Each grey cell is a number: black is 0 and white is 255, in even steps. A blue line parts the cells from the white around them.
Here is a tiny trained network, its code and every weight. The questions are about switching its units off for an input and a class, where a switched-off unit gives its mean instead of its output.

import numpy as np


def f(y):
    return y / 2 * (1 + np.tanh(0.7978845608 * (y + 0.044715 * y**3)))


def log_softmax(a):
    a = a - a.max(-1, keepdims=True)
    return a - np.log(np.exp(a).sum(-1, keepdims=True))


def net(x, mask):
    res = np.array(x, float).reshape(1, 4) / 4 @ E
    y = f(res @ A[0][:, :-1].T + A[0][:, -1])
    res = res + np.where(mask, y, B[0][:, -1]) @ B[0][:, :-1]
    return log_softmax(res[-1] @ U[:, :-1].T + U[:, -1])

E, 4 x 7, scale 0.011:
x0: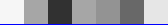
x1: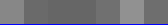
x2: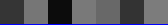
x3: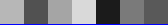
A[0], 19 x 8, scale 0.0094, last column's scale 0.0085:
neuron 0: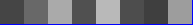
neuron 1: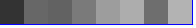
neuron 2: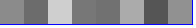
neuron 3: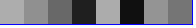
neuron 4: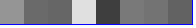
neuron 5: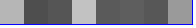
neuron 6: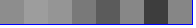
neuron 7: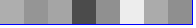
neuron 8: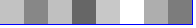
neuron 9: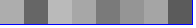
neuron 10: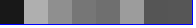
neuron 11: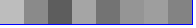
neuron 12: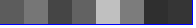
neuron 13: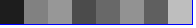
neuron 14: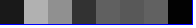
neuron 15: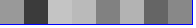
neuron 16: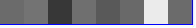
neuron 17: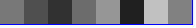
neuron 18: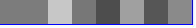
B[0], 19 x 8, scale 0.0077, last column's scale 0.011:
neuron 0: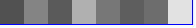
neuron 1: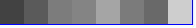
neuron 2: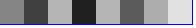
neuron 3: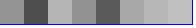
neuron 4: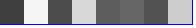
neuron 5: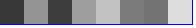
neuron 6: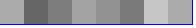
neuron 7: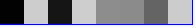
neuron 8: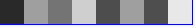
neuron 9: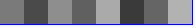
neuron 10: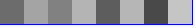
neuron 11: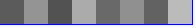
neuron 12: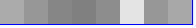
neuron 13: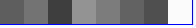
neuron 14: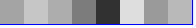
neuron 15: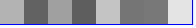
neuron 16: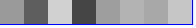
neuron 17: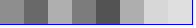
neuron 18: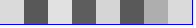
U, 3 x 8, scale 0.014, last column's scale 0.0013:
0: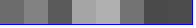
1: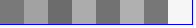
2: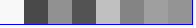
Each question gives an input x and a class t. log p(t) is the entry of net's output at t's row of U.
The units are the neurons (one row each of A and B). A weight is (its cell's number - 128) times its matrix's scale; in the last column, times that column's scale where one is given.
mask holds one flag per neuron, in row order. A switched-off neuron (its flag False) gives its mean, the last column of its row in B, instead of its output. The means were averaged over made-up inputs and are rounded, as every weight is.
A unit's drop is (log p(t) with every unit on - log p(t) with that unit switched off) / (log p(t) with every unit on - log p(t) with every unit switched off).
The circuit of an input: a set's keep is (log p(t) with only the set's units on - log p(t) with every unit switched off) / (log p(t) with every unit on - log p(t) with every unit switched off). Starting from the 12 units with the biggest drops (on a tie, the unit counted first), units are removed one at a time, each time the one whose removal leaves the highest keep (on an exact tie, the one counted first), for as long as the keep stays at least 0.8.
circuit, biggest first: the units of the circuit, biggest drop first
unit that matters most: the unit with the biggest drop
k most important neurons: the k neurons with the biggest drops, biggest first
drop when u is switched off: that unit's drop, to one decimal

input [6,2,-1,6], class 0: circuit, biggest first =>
neuron 5; neuron 9
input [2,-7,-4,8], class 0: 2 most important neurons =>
neuron 4; neuron 5
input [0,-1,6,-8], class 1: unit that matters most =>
neuron 18
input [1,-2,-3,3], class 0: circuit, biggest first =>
neuron 17; neuron 14
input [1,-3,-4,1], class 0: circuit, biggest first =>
neuron 17; neuron 14
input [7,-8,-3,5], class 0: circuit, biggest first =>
neuron 9; neuron 5
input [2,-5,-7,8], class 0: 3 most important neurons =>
neuron 4; neuron 8; neuron 7
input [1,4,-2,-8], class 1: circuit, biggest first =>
neuron 3; neuron 2
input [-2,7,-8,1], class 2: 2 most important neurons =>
neuron 18; neuron 2
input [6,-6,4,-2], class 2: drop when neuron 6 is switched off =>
0.0
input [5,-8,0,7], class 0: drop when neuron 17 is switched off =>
0.1
